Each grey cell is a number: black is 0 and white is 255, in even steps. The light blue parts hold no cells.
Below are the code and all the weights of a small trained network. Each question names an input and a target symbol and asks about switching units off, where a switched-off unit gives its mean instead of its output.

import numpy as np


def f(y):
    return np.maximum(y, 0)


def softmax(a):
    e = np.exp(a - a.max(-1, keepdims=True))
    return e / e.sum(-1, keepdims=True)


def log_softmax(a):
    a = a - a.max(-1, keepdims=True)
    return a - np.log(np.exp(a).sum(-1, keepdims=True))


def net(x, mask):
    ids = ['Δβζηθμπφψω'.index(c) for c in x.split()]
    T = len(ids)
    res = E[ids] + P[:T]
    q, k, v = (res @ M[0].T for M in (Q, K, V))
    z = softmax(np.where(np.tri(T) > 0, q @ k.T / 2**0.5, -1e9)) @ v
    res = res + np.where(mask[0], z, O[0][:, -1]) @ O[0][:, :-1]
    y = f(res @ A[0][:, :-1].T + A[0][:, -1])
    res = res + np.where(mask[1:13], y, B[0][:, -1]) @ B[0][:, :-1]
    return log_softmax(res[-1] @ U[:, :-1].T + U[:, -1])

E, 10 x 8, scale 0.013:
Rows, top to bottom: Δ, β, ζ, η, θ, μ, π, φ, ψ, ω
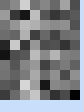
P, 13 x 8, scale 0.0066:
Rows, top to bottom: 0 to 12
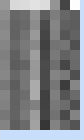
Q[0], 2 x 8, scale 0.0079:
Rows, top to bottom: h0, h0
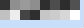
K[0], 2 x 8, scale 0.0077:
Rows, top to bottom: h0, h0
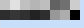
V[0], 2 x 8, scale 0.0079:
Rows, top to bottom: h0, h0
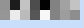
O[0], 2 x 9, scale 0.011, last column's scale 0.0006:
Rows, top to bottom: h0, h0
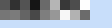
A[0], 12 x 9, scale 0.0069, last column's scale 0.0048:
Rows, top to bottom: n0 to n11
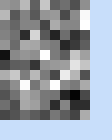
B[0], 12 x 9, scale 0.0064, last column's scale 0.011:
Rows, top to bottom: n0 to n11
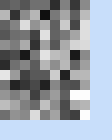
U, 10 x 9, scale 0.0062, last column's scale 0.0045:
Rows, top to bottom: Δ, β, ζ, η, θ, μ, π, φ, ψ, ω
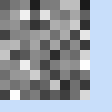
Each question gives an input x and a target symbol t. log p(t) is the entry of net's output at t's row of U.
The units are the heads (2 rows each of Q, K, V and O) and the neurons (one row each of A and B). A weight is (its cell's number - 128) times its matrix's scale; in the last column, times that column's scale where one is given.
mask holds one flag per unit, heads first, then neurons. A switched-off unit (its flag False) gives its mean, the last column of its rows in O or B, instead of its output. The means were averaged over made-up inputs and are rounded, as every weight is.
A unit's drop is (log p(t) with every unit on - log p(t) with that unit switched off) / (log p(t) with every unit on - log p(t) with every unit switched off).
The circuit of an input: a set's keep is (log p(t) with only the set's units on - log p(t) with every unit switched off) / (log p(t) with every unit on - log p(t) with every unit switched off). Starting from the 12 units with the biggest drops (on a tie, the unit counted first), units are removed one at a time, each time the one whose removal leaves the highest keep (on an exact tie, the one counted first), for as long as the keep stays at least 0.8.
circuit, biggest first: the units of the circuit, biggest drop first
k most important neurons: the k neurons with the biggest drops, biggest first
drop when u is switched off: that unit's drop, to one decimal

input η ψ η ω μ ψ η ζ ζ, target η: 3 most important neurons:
n9, n7, n4
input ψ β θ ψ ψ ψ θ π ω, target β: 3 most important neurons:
n4, n9, n3
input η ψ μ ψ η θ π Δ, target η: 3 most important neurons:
n9, n7, n4
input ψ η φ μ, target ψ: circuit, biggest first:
h0
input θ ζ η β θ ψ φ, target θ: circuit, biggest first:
h0, n7
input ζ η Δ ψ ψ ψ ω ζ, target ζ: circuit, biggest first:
h0, n7
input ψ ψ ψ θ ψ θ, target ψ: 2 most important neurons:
n9, n11
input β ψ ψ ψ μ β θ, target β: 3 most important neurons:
n3, n4, n9
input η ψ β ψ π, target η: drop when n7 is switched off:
0.2
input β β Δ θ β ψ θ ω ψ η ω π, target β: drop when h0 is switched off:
1.0
